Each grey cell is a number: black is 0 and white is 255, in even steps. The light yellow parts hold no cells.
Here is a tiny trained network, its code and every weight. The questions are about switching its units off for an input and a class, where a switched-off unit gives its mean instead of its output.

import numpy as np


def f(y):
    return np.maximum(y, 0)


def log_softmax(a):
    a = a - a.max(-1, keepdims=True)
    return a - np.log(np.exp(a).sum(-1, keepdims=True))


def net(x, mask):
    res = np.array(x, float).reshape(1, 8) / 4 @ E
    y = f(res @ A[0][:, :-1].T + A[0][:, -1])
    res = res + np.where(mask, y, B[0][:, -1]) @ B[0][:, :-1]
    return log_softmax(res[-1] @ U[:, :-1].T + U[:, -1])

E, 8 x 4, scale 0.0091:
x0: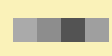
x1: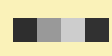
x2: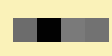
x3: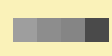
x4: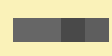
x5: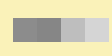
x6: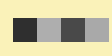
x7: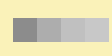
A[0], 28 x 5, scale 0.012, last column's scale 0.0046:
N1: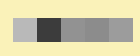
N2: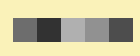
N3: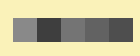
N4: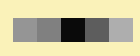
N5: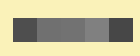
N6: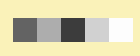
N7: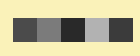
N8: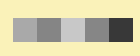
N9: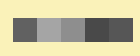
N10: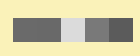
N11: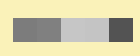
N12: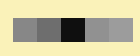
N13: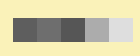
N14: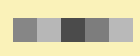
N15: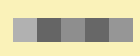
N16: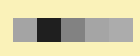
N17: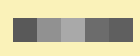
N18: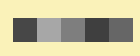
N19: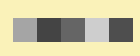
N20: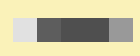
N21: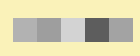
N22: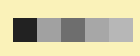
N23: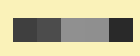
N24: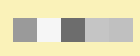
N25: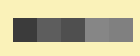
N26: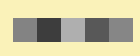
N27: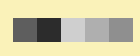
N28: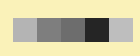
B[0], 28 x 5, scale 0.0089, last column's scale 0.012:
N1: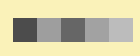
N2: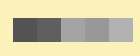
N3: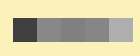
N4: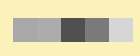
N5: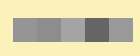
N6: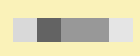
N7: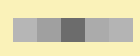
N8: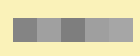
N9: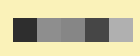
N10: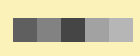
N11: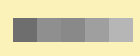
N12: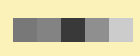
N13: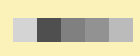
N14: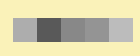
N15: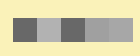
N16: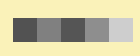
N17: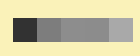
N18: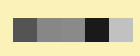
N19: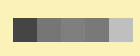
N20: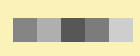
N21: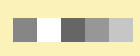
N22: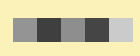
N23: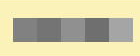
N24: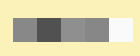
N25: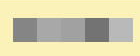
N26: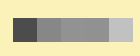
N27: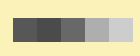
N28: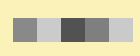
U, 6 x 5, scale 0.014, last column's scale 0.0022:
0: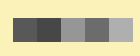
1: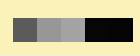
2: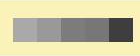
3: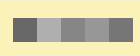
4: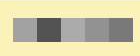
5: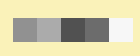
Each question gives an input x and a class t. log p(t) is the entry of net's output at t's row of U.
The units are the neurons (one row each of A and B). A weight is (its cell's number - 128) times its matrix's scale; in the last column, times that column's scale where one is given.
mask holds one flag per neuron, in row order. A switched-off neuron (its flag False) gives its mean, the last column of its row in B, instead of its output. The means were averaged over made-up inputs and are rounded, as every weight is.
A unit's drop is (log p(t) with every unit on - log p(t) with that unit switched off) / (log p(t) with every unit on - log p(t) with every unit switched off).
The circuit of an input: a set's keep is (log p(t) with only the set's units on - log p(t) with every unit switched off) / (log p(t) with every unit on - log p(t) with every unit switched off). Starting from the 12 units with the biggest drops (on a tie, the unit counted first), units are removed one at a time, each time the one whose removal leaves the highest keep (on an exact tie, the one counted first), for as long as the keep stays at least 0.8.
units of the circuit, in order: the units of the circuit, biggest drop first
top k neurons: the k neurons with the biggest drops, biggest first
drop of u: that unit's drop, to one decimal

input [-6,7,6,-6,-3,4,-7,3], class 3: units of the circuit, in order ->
(N21)
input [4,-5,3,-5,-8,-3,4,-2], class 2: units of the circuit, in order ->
(N6, N13)
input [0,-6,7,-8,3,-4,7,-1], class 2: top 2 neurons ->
(N6, N13)
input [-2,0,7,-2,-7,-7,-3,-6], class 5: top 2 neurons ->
(N28, N20)
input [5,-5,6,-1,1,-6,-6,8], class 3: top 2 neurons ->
(N1, N19)
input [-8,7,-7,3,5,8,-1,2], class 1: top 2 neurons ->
(N18, N9)
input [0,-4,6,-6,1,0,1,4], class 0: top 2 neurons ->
(N19, N16)
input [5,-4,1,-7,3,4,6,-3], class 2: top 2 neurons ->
(N12, N7)
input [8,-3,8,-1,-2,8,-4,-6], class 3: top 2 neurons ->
(N1, N20)
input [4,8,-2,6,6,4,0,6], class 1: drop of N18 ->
0.1
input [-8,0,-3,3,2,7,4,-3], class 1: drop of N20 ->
-0.1
